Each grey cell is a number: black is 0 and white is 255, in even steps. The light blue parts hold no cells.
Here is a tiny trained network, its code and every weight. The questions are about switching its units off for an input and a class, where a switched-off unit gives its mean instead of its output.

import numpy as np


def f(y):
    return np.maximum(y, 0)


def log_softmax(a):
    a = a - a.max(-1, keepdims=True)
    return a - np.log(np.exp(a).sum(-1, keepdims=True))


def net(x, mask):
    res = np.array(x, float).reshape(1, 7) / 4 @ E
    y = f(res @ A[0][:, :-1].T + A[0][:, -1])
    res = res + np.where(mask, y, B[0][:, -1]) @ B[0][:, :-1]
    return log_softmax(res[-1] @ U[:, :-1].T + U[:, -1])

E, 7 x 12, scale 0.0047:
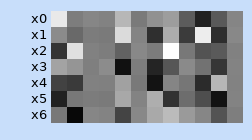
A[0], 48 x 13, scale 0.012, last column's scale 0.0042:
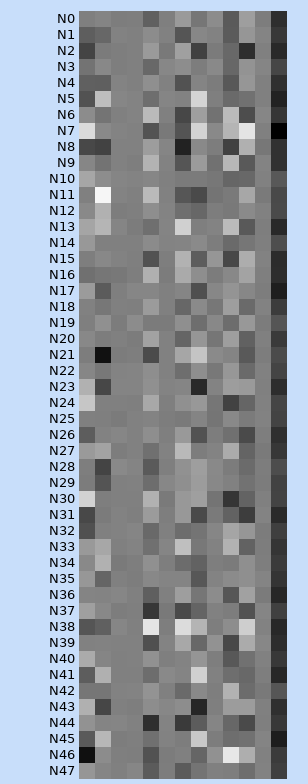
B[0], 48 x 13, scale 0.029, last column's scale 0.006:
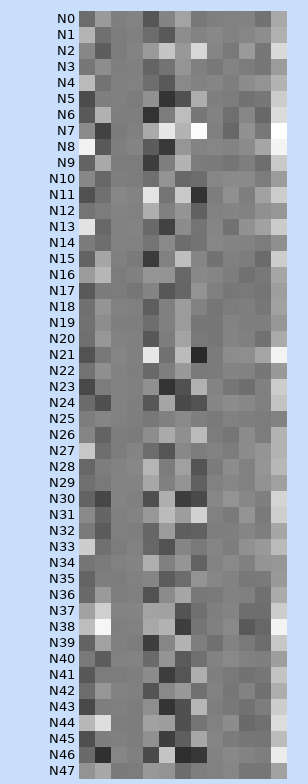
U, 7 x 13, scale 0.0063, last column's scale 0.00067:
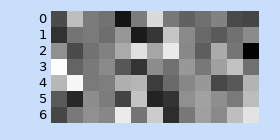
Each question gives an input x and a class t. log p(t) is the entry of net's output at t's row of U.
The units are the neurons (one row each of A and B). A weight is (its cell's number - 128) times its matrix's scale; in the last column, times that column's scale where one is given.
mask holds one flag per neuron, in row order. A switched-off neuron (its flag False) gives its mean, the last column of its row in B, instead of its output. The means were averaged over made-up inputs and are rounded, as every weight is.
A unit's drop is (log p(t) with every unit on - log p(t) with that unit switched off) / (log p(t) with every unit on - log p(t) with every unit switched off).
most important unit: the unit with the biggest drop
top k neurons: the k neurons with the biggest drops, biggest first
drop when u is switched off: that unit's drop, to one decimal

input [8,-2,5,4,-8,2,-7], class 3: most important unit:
N13
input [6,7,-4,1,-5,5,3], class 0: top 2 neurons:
[N6 N9]
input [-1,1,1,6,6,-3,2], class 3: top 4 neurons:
[N8 N38 N4 N1]
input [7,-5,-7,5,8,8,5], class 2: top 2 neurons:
[N2 N31]
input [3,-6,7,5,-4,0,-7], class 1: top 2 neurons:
[N5 N41]
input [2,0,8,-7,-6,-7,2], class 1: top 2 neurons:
[N5 N41]
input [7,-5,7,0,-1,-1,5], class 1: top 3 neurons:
[N5 N41 N46]
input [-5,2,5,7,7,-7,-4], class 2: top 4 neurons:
[N7 N38 N13 N33]
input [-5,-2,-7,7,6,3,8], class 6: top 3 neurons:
[N21 N28 N38]
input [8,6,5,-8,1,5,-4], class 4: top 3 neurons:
[N38 N46 N16]
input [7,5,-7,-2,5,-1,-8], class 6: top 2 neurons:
[N11 N46]
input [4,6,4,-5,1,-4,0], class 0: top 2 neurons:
[N6 N9]
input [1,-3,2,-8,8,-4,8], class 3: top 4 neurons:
[N8 N4 N1 N44]
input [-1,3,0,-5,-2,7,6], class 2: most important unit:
N2
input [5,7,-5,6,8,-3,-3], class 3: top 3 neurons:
[N8 N4 N15]
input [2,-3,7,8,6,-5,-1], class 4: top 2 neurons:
[N44 N37]
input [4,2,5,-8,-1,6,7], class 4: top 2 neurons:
[N38 N7]
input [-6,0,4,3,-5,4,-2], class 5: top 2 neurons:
[N46 N8]
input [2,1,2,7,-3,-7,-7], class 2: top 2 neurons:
[N7 N38]
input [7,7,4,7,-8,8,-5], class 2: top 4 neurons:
[N2 N31 N26 N8]
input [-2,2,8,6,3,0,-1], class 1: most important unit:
N5
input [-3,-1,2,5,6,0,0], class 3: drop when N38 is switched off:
0.2
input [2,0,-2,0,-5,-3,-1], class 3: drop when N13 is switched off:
0.1
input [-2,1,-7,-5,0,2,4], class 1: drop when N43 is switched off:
0.1
